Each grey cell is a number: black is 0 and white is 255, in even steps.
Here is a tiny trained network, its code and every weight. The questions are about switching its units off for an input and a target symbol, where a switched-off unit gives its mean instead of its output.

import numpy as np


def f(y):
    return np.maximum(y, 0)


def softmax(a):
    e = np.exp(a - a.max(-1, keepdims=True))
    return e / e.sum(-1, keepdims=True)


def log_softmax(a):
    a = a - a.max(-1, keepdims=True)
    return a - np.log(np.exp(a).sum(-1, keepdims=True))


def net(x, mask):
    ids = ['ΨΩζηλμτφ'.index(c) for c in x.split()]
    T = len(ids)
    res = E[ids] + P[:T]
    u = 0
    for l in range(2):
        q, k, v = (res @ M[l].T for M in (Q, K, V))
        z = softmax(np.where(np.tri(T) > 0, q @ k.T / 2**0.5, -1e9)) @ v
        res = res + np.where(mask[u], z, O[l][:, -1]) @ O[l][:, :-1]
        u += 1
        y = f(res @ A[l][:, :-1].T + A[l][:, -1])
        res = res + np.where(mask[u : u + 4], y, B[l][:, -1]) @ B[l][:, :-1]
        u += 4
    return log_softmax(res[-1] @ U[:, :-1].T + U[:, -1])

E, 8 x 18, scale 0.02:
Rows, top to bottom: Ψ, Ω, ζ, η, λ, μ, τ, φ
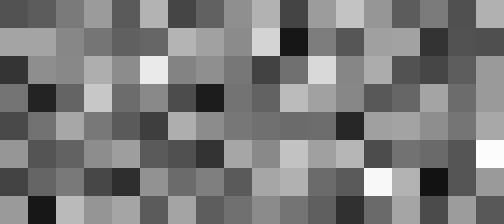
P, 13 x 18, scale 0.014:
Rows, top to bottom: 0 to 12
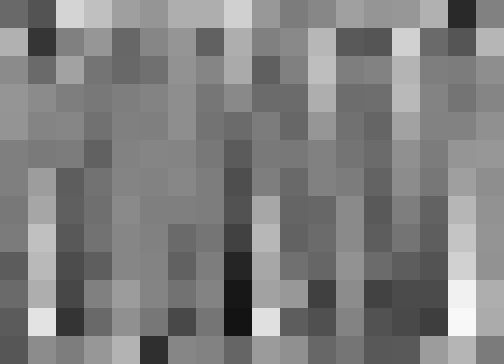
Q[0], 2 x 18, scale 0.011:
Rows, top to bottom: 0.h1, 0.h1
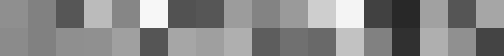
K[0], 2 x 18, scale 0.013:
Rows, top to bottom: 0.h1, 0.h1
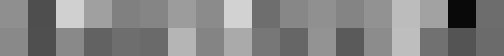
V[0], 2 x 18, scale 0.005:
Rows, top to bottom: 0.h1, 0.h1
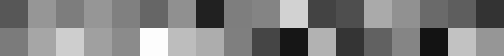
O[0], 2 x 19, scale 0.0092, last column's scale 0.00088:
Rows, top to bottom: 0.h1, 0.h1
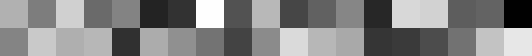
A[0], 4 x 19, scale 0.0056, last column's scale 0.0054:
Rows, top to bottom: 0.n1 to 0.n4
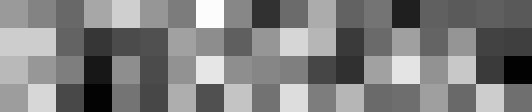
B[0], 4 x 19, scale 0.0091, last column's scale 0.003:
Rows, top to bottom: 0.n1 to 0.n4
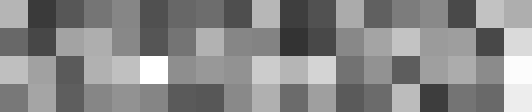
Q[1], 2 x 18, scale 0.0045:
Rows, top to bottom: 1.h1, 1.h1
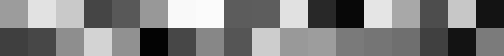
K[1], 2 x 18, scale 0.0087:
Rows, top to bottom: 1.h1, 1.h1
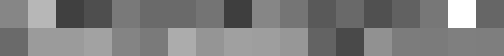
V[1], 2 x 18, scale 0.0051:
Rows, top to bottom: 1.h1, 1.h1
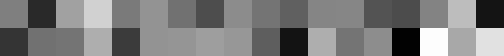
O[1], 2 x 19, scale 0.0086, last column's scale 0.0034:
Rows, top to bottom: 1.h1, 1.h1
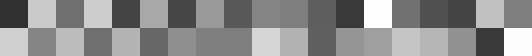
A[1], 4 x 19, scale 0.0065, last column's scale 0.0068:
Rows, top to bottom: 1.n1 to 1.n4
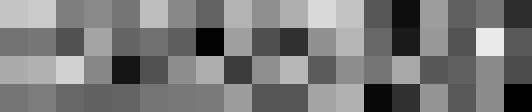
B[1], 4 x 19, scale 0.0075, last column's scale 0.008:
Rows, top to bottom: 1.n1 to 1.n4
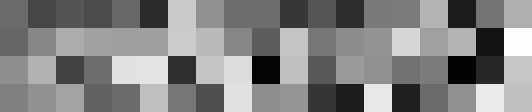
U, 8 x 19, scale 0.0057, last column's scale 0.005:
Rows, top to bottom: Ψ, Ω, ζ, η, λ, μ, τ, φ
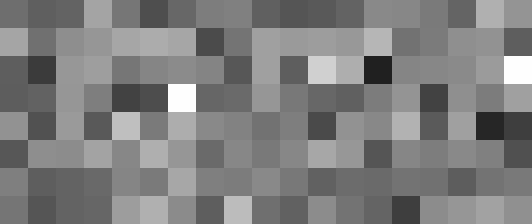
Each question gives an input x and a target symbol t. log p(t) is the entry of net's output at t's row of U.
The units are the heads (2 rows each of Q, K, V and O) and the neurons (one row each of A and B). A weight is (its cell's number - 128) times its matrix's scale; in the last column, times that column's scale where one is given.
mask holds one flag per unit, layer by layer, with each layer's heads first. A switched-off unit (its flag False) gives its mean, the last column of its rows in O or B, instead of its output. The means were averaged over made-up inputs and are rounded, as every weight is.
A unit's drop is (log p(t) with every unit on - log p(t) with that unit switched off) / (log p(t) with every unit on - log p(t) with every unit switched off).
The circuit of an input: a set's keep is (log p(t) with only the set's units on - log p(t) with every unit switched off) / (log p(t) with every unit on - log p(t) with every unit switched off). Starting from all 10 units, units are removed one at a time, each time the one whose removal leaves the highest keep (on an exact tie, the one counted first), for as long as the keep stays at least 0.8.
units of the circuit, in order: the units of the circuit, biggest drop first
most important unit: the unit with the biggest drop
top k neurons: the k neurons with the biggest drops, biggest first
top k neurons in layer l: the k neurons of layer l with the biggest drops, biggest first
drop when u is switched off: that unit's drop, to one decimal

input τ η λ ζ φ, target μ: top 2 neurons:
[1.n3, 0.n2]
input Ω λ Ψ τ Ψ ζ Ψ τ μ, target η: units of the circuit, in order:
[1.n1, 0.h1, 1.n2]
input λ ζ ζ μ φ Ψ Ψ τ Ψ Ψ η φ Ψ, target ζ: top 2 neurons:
[1.n3, 1.n4]
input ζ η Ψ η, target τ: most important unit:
1.n1
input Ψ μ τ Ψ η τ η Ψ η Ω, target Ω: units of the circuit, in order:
[0.n3, 0.h1]
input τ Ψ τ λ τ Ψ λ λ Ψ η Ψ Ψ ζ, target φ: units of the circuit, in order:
[1.n4, 1.h1]
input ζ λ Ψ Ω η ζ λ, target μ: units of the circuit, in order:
[0.h1, 1.n3]
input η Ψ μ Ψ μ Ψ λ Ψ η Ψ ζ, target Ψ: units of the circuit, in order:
[0.h1, 1.h1, 0.n1]
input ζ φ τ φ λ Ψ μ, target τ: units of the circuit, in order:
[1.n1, 0.h1, 1.n3]
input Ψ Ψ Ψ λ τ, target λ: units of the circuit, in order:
[1.n3, 0.h1]
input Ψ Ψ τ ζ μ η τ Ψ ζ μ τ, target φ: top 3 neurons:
[0.n3, 0.n4, 1.n2]
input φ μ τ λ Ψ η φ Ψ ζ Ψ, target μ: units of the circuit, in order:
[1.n2, 1.h1]
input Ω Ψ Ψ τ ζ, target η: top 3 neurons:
[1.n1, 1.n2, 0.n1]
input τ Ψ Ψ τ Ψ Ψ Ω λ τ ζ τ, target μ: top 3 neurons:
[1.n3, 0.n2, 0.n4]
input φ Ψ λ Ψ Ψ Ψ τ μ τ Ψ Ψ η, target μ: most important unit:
1.n2
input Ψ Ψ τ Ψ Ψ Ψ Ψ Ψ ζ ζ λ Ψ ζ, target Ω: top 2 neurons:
[0.n1, 1.n1]
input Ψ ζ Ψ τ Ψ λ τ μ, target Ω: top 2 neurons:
[0.n4, 1.n1]
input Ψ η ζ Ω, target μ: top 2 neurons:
[0.n2, 1.n3]
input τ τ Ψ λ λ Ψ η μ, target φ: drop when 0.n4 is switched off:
-0.1
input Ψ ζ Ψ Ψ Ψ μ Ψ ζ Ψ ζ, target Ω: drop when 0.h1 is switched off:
0.5
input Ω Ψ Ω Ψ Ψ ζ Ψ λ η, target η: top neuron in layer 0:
[0.n2]
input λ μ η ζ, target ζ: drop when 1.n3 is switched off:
0.1
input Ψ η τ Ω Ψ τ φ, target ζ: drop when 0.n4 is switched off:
0.0
